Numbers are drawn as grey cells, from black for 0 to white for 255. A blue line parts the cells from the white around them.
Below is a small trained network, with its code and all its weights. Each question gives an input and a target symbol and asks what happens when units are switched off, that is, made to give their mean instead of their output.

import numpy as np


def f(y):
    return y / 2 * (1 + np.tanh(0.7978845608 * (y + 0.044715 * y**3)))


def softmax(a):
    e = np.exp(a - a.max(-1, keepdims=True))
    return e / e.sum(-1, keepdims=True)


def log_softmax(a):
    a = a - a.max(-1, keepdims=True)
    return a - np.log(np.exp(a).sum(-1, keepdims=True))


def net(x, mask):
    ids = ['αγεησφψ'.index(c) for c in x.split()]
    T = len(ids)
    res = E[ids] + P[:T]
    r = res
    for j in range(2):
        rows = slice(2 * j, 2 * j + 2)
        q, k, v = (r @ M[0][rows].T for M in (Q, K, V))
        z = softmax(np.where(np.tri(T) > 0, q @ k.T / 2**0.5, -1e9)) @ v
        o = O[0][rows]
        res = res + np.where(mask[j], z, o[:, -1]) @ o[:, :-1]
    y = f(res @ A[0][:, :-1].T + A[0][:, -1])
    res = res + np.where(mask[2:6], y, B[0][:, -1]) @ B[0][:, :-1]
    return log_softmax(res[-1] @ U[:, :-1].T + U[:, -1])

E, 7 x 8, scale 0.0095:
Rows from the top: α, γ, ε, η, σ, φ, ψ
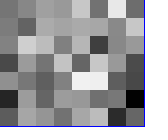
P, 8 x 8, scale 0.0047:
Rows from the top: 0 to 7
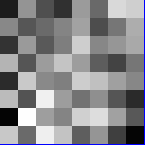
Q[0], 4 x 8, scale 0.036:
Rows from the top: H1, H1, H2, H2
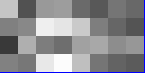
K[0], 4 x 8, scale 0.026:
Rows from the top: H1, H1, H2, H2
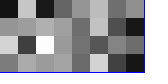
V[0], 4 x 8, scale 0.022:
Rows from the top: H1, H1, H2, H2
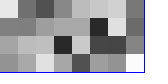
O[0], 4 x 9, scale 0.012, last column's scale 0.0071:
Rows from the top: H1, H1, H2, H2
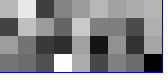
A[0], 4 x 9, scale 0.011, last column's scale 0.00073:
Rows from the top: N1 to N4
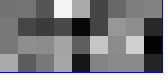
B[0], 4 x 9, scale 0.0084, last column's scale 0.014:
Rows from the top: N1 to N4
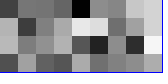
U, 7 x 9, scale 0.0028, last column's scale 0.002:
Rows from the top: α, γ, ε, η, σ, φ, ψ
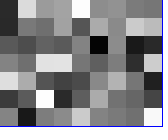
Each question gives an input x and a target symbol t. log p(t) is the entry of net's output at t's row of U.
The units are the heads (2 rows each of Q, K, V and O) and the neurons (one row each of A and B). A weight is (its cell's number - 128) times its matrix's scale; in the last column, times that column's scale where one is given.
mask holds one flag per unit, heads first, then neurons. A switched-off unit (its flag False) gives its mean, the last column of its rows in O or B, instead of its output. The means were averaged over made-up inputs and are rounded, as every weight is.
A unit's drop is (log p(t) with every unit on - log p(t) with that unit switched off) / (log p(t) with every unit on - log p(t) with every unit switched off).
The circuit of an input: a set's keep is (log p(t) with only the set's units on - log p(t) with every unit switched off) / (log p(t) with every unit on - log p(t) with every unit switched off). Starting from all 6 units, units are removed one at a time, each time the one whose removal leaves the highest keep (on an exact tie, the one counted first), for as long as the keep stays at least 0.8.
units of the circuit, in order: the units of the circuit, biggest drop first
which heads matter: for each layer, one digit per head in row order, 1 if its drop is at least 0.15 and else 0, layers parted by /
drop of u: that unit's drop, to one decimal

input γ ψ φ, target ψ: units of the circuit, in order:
[H1, N2, H2]
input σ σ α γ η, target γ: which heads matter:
01
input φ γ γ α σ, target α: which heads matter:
10
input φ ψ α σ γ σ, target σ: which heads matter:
10
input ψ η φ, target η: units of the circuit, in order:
[H2, N3]
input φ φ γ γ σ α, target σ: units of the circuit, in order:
[H1]
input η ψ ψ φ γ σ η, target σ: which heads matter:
10
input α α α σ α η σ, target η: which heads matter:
01
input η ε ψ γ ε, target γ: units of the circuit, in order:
[H2, N1]
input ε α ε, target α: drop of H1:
0.7
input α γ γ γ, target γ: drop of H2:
1.1
